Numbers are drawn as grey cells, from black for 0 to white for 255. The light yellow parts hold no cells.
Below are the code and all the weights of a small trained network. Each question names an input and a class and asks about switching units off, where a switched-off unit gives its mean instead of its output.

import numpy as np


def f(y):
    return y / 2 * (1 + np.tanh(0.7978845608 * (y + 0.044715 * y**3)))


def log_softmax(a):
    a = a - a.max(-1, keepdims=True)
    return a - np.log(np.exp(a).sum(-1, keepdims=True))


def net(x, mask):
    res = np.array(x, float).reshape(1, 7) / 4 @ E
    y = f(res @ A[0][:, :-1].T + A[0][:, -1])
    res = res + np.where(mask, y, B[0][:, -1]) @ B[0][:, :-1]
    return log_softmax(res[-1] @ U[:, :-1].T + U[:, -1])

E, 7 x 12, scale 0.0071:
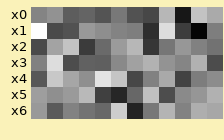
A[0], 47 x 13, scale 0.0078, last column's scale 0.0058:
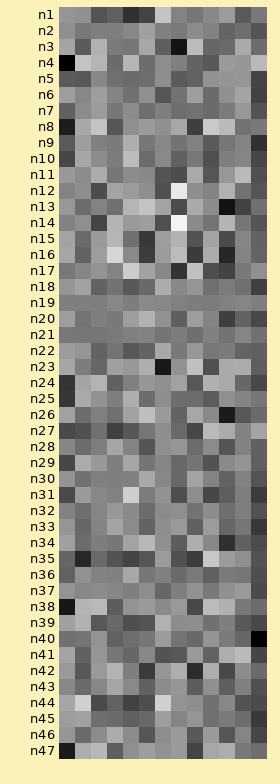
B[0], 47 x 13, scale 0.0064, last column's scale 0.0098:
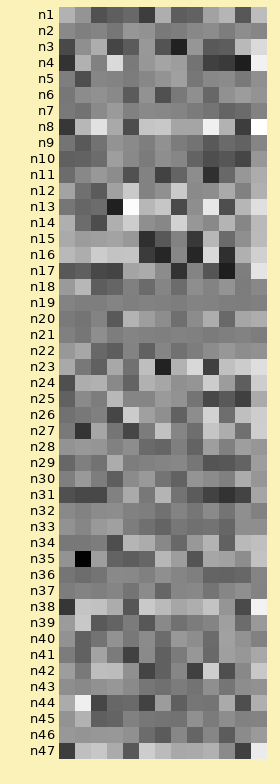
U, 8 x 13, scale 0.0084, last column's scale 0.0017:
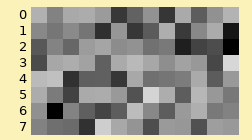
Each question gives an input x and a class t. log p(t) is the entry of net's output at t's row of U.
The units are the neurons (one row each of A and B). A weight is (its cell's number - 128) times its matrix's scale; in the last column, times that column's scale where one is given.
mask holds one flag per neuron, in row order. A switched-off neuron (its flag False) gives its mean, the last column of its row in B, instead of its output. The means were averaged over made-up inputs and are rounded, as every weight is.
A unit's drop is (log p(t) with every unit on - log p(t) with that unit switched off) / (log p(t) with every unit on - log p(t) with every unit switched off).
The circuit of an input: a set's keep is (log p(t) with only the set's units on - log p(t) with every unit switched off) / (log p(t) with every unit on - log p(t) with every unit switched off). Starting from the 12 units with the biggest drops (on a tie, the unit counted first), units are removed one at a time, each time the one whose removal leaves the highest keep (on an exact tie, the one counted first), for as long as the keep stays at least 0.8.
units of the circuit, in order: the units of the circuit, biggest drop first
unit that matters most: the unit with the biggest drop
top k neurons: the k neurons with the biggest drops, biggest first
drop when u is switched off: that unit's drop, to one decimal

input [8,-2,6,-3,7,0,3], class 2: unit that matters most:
n4
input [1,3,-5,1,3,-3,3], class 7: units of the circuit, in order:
(n17, n4)
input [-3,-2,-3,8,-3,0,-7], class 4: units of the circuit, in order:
(n44, n1)
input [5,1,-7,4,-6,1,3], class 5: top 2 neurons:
(n23, n14)
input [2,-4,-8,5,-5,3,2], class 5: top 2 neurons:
(n14, n12)
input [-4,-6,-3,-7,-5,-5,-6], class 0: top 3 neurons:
(n16, n42, n15)
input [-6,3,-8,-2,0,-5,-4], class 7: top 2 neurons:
(n13, n26)
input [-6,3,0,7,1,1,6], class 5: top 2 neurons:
(n17, n3)
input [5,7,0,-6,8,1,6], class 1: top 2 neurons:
(n23, n11)
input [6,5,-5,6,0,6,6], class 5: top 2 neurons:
(n14, n12)
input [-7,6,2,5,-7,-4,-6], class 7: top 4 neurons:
(n13, n26, n34, n20)
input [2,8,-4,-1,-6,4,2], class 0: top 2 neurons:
(n16, n15)
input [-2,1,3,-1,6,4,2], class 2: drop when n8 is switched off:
0.2
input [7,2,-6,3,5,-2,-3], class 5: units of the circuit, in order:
(n23)
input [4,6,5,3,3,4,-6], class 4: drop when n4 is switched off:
0.1
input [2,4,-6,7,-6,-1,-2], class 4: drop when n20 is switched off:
0.0
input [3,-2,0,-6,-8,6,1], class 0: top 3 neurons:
(n16, n42, n15)
